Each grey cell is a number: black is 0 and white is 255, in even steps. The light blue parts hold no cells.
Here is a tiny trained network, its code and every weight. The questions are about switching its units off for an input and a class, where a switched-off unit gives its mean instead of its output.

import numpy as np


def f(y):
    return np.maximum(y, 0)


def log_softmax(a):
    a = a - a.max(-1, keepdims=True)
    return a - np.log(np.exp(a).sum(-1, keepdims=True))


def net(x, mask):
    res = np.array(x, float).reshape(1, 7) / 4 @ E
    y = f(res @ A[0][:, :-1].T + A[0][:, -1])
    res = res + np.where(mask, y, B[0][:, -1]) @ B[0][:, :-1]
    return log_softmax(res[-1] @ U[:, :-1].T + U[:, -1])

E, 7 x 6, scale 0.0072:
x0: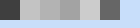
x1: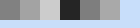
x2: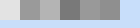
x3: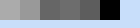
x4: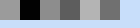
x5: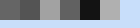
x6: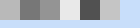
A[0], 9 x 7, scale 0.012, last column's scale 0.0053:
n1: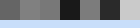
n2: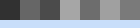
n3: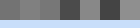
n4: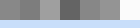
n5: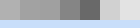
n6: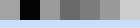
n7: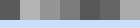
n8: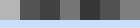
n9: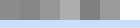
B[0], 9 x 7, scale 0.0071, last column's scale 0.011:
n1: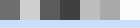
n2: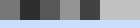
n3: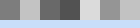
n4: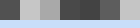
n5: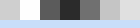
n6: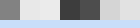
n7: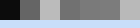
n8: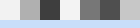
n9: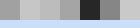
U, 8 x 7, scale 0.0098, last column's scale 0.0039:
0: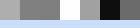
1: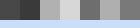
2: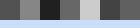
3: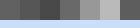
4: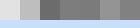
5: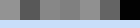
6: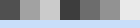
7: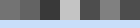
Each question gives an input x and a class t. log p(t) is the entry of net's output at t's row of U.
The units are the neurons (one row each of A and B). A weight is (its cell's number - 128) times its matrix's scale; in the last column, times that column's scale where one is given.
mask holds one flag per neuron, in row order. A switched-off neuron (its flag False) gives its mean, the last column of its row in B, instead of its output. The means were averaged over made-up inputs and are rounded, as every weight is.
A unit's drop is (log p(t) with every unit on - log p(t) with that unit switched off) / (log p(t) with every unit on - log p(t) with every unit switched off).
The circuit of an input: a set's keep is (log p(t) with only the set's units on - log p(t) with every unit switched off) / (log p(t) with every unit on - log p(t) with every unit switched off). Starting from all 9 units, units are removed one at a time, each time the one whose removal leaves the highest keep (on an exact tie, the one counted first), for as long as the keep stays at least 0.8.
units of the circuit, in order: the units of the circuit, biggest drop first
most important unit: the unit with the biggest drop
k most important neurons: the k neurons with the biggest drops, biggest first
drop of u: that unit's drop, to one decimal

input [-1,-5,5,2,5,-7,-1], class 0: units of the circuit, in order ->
[n5 n1]
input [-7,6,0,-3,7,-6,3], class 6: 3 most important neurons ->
[n6 n4 n8]
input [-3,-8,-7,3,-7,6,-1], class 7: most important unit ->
n2
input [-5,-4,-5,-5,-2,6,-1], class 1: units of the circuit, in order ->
[n2 n1]
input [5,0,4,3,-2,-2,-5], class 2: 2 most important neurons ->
[n6 n9]
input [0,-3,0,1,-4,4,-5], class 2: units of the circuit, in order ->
[n6 n9]
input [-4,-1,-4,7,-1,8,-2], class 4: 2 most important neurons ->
[n8 n1]
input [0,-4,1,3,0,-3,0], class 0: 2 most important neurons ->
[n5 n6]
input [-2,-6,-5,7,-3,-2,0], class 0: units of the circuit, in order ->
[n8 n5]
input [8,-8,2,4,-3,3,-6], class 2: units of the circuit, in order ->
[n6 n9]
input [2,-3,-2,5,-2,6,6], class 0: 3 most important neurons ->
[n6 n8 n1]
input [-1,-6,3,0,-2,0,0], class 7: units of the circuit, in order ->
[n6 n1]
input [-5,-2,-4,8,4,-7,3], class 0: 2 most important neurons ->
[n8 n5]
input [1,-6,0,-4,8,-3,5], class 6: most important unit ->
n6
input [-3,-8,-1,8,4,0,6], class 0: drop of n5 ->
0.1
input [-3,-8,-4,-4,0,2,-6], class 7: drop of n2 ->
0.3
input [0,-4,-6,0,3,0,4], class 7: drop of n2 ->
0.2
